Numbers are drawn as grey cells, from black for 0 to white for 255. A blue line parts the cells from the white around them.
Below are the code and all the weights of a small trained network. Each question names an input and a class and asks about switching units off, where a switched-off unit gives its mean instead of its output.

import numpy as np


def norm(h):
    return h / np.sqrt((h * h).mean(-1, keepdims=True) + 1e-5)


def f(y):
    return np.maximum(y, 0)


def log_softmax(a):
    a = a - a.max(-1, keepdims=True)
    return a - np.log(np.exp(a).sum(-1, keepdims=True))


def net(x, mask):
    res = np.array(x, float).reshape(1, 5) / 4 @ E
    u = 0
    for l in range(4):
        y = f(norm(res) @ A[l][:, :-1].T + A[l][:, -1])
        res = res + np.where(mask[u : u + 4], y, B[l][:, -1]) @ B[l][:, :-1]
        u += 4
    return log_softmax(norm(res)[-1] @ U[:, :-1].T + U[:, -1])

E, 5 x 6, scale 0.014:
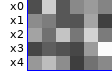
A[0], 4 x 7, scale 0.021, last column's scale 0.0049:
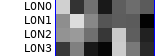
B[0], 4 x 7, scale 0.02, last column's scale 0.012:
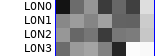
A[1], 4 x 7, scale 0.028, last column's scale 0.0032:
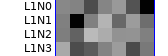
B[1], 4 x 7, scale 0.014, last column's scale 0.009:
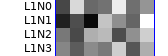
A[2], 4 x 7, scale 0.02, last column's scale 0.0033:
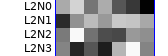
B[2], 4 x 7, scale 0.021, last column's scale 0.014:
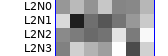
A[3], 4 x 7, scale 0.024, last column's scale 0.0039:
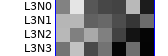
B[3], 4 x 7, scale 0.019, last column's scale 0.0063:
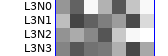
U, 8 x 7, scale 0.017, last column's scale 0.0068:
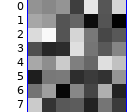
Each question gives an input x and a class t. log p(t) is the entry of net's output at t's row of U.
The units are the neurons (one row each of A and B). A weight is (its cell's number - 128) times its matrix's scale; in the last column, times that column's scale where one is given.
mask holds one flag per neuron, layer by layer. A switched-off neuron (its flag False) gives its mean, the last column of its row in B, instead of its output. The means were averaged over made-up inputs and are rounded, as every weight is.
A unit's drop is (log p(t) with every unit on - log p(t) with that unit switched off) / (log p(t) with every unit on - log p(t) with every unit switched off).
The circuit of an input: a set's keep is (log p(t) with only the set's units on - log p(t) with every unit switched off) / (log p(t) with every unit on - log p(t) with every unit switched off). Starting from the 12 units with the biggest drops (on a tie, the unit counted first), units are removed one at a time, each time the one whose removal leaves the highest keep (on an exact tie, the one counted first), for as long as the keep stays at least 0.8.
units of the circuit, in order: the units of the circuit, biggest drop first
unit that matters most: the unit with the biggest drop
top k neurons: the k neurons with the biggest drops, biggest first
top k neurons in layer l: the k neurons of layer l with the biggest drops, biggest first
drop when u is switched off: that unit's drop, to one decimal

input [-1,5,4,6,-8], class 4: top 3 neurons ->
(L0N3, L2N2, L2N3)
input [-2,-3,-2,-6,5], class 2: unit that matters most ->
L2N0
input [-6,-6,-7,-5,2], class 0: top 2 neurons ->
(L0N3, L3N3)
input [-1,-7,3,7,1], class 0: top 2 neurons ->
(L2N3, L0N1)
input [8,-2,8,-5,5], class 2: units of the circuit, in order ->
(L2N0, L0N1)
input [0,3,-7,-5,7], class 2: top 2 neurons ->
(L2N0, L0N1)
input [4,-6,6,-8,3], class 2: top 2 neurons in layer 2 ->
(L2N0, L2N1)
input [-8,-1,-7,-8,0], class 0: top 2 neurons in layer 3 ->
(L3N2, L3N3)
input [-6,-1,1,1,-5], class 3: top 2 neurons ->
(L1N1, L0N2)
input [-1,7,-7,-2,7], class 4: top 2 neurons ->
(L3N0, L0N3)
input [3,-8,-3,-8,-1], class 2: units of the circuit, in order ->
(L2N0, L0N3)
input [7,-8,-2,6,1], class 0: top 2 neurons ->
(L2N3, L2N2)
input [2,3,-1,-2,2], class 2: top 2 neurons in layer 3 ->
(L3N2, L3N1)
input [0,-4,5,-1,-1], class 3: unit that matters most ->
L0N0
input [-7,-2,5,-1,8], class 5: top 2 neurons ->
(L0N0, L2N3)
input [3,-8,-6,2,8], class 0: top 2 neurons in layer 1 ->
(L1N1, L1N2)
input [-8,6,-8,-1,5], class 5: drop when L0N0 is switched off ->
1.5
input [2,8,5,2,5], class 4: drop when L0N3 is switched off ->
1.6
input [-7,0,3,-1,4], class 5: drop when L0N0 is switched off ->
0.9
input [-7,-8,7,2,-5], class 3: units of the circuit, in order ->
(L1N1)
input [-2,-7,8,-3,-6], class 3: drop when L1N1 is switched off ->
0.2
